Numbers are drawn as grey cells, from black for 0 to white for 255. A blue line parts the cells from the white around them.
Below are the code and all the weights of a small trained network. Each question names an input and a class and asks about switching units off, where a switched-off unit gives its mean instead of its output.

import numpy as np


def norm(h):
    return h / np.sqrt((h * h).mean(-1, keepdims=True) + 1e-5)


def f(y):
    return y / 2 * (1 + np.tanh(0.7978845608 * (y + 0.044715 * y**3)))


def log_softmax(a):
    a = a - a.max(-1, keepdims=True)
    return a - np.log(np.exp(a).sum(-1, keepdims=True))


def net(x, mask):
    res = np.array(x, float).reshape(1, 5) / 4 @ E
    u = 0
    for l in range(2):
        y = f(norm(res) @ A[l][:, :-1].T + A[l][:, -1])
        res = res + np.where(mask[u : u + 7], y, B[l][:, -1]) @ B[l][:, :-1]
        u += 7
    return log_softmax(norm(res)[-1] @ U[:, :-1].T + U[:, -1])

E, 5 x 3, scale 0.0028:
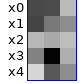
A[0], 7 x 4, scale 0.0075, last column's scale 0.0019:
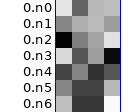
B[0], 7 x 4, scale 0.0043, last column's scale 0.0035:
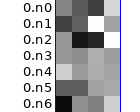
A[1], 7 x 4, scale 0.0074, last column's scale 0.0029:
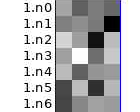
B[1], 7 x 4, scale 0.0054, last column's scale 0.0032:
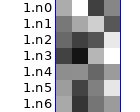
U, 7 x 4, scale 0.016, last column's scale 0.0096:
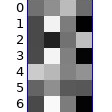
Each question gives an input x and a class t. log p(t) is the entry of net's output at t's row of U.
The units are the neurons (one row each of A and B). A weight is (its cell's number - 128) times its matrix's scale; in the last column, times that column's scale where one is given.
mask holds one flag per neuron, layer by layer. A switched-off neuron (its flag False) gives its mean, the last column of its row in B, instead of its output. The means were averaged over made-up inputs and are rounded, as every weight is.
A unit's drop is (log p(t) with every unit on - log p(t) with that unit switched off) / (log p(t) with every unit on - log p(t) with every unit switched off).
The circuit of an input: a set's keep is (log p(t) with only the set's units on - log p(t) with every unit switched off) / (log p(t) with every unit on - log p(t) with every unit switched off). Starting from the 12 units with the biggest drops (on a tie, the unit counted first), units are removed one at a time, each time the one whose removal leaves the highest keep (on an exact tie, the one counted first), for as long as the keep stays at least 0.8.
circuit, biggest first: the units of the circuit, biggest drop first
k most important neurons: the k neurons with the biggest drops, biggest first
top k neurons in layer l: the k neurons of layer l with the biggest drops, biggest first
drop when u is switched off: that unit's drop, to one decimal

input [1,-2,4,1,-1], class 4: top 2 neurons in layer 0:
(0.n6, 0.n0)
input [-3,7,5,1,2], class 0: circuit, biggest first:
(0.n2, 1.n2)
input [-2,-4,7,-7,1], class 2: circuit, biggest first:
(1.n3)
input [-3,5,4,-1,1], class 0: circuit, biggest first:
(0.n2, 1.n2)
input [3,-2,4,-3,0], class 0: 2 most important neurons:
(0.n1, 0.n2)
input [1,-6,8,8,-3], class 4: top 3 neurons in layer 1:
(1.n3, 1.n2, 1.n0)
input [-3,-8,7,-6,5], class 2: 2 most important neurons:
(1.n3, 1.n2)
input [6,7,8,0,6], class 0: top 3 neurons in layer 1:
(1.n2, 1.n3, 1.n5)
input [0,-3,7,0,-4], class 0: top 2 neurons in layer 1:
(1.n2, 1.n5)
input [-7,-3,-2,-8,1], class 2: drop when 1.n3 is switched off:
0.5
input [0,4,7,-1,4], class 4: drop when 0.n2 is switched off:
-0.1
